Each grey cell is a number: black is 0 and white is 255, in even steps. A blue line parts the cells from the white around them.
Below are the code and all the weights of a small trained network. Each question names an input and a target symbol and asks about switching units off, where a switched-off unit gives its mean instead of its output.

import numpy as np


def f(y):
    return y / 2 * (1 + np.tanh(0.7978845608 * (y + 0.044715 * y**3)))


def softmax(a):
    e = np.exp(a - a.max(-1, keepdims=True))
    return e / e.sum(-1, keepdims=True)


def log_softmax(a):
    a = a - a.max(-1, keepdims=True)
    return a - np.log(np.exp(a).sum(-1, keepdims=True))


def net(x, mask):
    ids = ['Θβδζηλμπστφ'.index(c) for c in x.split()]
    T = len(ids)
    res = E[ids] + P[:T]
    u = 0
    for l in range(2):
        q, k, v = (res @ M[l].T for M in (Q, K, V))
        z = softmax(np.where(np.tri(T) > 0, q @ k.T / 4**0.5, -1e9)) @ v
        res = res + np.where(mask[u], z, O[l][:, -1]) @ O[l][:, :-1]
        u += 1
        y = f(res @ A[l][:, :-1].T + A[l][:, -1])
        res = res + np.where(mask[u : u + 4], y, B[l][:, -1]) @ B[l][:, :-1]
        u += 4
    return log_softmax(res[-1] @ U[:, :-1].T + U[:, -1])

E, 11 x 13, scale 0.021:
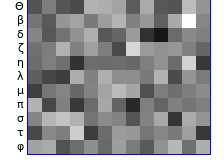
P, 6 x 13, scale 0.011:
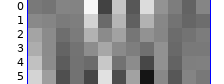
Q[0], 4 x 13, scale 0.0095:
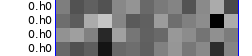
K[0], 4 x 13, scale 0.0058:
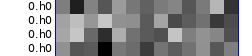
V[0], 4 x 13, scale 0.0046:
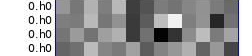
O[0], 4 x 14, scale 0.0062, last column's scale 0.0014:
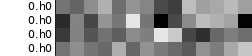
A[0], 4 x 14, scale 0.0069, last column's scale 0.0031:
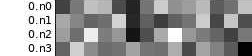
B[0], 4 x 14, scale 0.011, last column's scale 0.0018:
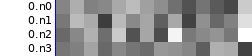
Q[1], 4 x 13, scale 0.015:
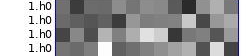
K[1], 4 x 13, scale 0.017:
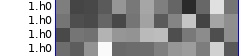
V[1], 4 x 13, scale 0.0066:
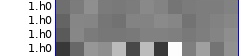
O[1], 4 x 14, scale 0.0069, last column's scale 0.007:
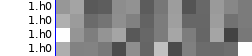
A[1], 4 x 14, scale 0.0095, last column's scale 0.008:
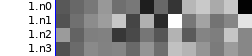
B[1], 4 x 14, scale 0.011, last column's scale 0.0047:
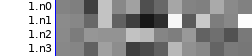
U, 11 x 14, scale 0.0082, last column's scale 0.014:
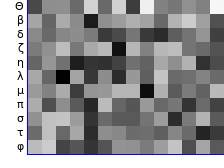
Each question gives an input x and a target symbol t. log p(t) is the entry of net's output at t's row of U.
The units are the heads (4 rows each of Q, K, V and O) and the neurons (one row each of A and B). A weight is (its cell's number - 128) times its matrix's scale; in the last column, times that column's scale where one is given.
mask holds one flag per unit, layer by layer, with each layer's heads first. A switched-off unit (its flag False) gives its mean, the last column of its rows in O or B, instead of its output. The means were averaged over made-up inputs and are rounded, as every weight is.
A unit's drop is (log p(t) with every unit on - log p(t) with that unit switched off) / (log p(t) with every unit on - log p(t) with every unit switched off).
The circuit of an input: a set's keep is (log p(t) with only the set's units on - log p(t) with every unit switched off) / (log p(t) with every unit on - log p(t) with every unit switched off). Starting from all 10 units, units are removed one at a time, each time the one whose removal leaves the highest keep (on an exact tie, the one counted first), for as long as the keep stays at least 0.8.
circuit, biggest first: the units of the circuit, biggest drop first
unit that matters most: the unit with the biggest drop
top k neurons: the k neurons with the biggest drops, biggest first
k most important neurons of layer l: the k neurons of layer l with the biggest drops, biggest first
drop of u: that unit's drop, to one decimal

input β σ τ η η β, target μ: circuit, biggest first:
(1.n1)
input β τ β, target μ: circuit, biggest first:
(1.h0; 1.n1)
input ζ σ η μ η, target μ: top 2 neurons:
(1.n1; 0.n2)
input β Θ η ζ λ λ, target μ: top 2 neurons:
(1.n1; 1.n0)
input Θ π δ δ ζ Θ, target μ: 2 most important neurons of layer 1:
(1.n1; 1.n3)
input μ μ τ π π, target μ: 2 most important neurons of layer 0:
(0.n1; 0.n2)
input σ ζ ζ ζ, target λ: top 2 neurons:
(1.n0; 0.n2)
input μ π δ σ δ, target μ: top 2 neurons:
(1.n1; 1.n0)
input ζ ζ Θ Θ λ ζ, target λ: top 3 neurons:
(0.n1; 1.n0; 0.n2)
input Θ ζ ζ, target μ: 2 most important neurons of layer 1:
(1.n1; 1.n3)
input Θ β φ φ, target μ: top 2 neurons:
(1.n1; 0.n1)
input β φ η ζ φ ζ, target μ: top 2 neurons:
(1.n1; 0.n0)
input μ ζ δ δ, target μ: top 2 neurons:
(1.n1; 0.n1)
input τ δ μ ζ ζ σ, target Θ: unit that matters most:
0.n0
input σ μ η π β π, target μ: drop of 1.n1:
0.7
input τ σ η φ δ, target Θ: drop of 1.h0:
1.6
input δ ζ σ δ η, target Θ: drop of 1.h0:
1.1
